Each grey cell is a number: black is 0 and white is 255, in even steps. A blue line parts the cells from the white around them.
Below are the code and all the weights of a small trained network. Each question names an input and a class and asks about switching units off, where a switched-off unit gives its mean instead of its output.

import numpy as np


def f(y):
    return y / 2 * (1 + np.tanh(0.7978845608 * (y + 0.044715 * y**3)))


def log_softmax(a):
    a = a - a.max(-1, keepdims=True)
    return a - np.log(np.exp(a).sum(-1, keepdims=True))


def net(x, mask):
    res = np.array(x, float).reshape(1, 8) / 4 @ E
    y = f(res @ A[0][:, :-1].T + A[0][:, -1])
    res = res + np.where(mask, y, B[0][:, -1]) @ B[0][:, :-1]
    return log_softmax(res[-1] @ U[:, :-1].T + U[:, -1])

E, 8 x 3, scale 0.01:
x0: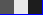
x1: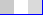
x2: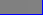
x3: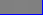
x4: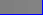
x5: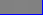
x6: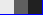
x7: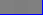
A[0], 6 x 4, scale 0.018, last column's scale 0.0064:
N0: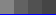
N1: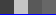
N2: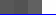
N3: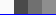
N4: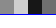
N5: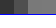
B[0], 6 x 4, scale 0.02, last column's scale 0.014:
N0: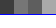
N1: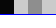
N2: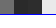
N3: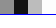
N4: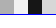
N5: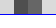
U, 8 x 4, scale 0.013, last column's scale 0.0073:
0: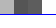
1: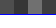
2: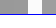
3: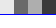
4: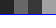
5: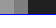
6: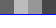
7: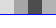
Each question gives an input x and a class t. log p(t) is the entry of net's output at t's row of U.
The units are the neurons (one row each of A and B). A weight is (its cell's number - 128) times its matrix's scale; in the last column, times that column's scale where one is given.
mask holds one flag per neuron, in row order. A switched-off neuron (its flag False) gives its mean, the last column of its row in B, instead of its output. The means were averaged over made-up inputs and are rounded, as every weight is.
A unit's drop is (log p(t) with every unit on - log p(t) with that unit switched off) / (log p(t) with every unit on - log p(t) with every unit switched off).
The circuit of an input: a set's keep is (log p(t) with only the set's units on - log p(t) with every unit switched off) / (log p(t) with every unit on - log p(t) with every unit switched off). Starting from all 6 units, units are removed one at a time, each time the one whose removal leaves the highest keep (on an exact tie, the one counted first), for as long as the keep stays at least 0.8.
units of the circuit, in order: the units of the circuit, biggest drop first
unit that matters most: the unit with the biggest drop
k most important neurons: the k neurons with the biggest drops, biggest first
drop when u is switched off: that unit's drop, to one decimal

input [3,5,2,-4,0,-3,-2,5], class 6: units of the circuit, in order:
(N2; N1)
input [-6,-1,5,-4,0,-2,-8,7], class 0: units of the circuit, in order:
(N5)
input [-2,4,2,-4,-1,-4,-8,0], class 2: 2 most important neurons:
(N2; N4)
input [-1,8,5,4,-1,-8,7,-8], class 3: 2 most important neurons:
(N3; N2)
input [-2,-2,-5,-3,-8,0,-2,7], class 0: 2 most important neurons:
(N1; N4)
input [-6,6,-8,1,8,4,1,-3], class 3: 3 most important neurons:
(N1; N3; N0)
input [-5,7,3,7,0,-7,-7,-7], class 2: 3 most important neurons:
(N2; N4; N5)
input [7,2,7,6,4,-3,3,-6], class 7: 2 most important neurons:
(N4; N2)
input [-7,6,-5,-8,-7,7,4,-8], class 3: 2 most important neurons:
(N1; N3)
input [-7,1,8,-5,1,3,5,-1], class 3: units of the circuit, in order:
(N2; N3)
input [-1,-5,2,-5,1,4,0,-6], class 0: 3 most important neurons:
(N1; N5; N4)
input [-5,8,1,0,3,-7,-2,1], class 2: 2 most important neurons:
(N2; N5)
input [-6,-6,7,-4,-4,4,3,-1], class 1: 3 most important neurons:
(N4; N0; N3)
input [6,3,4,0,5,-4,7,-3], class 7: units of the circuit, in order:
(N4)
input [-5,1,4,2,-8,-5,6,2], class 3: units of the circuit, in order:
(N2; N3)
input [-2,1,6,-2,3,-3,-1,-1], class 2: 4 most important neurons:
(N2; N4; N5; N0)
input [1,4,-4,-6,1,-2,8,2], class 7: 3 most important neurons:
(N4; N2; N5)
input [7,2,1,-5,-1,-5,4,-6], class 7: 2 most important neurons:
(N4; N2)
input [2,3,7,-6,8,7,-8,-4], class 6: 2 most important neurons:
(N2; N3)
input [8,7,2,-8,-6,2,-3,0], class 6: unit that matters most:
N1
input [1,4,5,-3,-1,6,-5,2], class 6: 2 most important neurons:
(N3; N2)
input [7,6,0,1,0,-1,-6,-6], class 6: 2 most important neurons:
(N1; N2)
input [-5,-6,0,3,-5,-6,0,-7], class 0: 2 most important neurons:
(N5; N1)
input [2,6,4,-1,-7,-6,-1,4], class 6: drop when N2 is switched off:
0.3
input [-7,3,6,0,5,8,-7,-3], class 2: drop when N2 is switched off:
0.4
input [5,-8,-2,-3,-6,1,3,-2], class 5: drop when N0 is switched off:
0.0
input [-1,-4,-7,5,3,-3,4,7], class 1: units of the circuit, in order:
(N4)
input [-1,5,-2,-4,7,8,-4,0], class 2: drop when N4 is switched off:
0.4
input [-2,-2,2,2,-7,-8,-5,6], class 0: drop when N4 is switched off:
0.2
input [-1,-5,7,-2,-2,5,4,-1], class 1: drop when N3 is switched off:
0.1
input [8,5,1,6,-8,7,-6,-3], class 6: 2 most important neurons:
(N1; N2)
